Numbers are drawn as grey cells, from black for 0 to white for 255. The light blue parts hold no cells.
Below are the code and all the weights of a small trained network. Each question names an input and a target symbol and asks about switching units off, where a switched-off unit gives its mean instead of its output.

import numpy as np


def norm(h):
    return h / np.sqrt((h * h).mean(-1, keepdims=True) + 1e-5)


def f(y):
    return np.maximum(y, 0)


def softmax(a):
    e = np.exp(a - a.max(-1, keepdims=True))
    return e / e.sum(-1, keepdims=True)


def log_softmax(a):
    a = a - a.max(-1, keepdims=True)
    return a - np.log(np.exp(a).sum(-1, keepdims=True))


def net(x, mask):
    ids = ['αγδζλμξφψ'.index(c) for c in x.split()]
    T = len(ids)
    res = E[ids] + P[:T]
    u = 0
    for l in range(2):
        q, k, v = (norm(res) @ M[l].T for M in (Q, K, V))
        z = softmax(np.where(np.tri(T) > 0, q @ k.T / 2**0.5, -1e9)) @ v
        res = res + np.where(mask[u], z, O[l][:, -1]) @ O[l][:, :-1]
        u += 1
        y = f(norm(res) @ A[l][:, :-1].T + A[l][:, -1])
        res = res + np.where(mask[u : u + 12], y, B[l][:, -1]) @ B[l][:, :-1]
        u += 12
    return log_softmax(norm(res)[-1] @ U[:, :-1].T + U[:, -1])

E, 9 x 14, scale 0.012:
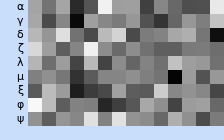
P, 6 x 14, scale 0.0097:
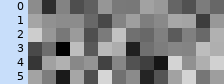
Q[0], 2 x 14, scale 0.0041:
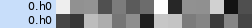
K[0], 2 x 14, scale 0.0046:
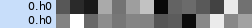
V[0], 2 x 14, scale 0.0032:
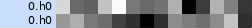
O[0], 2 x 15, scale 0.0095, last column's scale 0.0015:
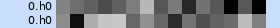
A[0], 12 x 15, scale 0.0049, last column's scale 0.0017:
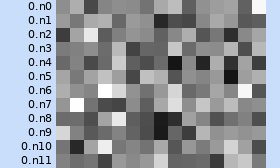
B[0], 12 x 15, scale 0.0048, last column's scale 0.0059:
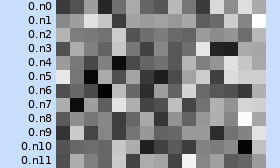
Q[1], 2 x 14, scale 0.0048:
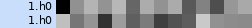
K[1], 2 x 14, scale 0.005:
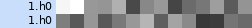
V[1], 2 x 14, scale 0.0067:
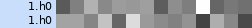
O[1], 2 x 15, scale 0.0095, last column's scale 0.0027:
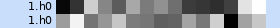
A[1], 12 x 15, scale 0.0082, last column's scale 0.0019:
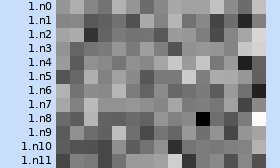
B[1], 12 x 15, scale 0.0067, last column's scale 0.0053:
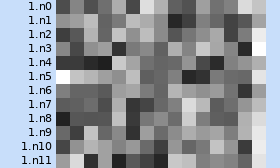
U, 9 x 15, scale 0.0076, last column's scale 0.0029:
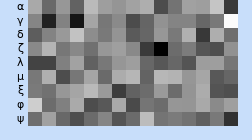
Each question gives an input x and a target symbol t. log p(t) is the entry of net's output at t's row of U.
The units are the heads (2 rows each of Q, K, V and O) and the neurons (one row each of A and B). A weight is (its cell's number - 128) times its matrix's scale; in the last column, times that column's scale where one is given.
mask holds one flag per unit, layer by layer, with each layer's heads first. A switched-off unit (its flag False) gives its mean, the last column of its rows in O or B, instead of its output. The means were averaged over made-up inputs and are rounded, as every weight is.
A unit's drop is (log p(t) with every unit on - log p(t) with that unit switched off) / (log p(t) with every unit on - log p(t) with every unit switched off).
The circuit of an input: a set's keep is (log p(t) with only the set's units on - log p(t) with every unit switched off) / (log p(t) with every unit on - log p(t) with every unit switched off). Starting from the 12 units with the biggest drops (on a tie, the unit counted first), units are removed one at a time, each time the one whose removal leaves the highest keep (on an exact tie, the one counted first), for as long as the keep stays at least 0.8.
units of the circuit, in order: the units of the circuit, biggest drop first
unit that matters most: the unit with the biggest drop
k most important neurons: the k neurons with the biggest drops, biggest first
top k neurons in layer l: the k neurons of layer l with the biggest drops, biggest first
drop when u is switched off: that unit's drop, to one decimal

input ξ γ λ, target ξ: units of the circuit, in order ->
[0.h0; 0.n10]
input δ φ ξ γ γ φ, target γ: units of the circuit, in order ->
[1.n2; 0.n6]
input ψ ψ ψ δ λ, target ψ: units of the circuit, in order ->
[0.h0; 1.n11]
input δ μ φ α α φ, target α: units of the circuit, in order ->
[0.h0; 0.n7; 1.n0]
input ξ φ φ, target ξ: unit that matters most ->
0.h0
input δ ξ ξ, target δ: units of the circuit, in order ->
[1.h0; 0.n6]
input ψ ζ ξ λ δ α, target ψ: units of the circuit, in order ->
[0.h0; 1.n11; 0.n5]
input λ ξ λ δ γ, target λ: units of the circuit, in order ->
[1.h0; 0.n9]
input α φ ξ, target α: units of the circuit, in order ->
[0.h0; 0.n7; 1.n5; 1.n0]
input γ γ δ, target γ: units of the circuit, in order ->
[1.n4; 1.h0]
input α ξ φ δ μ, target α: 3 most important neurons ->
[1.n5; 0.n7; 1.n0]
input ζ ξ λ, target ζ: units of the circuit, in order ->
[0.h0; 1.n1]
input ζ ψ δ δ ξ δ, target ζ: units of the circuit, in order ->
[0.h0; 1.n9]
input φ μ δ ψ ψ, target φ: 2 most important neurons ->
[1.n3; 1.n8]
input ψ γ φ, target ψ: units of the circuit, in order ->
[0.h0]
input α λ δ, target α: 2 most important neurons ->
[0.n7; 1.n0]
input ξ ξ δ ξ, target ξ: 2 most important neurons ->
[0.n10; 1.n5]
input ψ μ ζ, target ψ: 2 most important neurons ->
[1.n11; 0.n7]
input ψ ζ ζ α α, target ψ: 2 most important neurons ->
[1.n11; 0.n5]
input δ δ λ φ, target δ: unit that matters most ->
1.n2
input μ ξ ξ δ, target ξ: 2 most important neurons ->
[0.n1; 1.n5]
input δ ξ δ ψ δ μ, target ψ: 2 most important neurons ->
[1.n11; 0.n6]
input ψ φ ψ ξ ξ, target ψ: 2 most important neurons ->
[1.n11; 0.n7]
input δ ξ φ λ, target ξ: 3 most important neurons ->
[1.n5; 0.n10; 1.n10]
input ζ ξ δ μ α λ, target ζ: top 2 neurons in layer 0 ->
[0.n9; 0.n7]
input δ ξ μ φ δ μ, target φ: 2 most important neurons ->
[0.n4; 0.n6]
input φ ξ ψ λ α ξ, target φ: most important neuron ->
[0.n4]
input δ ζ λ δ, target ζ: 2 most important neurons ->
[0.n7; 1.n9]
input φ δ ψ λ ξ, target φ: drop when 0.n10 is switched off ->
0.1
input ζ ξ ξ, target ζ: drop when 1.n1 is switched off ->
0.3
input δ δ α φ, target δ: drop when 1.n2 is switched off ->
0.2
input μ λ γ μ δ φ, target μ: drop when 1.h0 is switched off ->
1.3
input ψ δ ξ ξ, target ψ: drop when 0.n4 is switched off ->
0.1
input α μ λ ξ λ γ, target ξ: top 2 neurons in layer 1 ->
[1.n10; 1.n5]
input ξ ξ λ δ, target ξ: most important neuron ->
[0.n10]
